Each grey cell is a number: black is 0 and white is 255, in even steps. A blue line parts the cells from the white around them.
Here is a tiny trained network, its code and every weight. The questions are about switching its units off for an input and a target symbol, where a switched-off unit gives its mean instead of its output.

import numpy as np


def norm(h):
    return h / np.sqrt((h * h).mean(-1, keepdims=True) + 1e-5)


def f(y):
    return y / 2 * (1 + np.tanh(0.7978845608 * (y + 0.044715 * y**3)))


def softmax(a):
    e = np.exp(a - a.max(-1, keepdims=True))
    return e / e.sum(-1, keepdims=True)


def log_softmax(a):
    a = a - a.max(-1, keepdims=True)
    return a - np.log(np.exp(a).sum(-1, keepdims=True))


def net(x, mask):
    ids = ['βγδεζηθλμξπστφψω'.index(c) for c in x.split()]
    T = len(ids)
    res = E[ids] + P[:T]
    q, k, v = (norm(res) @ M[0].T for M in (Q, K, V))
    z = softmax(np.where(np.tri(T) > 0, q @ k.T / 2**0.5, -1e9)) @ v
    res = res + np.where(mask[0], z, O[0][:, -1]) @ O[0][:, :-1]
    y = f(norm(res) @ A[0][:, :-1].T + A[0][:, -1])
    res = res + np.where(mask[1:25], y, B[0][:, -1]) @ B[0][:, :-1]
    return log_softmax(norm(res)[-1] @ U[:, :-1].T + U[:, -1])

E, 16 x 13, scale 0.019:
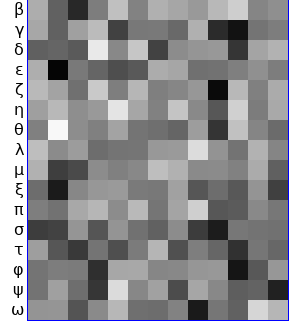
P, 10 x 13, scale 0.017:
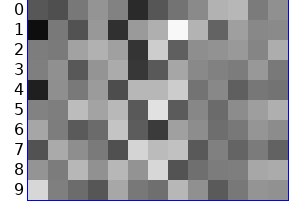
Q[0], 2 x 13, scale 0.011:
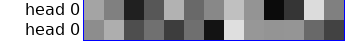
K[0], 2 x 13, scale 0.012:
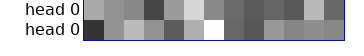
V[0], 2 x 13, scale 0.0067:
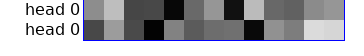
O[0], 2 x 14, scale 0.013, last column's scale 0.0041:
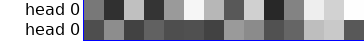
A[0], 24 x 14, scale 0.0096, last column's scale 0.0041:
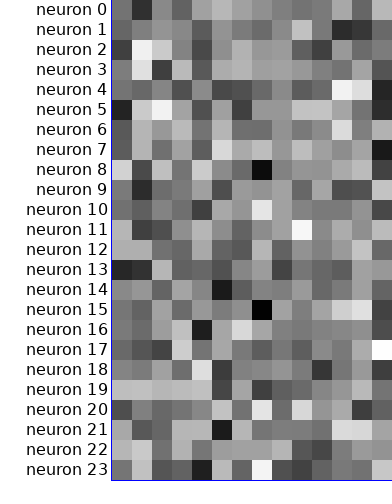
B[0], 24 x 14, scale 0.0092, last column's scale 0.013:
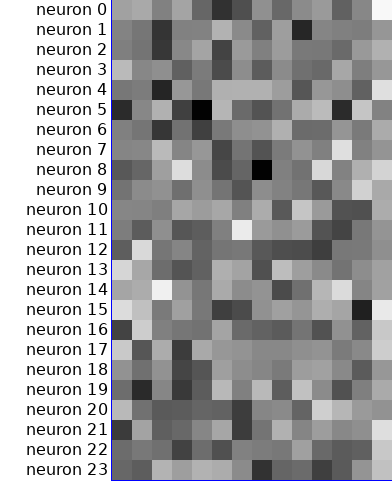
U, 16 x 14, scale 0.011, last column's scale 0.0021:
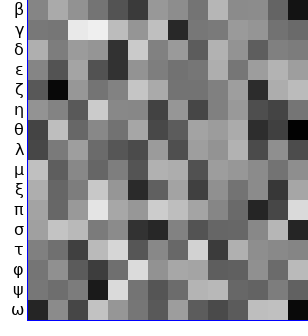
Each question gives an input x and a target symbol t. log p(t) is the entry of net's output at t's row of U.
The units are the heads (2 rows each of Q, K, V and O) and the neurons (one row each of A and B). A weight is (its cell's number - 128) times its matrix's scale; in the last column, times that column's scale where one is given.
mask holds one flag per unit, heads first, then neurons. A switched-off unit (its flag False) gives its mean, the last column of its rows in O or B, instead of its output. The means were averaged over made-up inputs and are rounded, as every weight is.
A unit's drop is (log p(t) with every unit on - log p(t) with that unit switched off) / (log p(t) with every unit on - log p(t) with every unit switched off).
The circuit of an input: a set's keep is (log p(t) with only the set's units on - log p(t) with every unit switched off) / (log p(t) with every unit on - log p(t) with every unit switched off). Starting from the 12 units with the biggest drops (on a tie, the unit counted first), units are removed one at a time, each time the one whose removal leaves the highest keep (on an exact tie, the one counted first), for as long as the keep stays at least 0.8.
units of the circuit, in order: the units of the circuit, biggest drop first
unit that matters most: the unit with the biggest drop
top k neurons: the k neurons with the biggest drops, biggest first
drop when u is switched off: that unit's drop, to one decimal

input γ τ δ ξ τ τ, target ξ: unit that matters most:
head 0
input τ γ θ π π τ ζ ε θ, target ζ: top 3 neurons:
[neuron 19; neuron 15; neuron 0]
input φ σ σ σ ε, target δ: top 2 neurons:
[neuron 13; neuron 10]
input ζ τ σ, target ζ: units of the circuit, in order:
[head 0; neuron 15; neuron 19]
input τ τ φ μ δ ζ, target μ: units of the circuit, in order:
[head 0; neuron 19; neuron 3; neuron 8]
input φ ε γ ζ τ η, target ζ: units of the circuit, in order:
[neuron 19; head 0; neuron 15]
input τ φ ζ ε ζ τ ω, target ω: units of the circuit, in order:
[head 0; neuron 15]
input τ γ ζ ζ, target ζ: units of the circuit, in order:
[head 0; neuron 19; neuron 15]
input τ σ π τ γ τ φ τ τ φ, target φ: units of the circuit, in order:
[head 0; neuron 4]
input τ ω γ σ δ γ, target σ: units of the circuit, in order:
[head 0; neuron 14]
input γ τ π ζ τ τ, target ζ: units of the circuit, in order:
[head 0; neuron 19; neuron 15]
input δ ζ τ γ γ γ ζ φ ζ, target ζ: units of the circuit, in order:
[neuron 19; head 0; neuron 15]
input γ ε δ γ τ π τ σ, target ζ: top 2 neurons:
[neuron 23; neuron 15]
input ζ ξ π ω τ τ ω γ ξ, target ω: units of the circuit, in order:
[head 0]
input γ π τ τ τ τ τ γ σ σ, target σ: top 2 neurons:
[neuron 14; neuron 13]
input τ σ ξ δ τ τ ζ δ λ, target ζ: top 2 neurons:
[neuron 19; neuron 15]
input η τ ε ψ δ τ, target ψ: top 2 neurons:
[neuron 21; neuron 4]
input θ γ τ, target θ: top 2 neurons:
[neuron 21; neuron 15]
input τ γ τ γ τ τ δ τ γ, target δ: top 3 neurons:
[neuron 19; neuron 14; neuron 15]
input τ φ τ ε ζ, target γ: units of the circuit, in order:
[neuron 23]
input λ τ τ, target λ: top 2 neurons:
[neuron 8; neuron 19]
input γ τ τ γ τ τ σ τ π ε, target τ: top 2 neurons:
[neuron 8; neuron 19]
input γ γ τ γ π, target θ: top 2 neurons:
[neuron 5; neuron 16]
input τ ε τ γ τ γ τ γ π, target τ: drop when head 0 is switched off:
0.3
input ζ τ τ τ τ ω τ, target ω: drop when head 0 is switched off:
1.1
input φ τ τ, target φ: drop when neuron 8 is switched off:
0.2
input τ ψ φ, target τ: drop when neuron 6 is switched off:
0.0
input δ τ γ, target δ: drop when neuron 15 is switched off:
0.2
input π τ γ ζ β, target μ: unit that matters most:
neuron 11
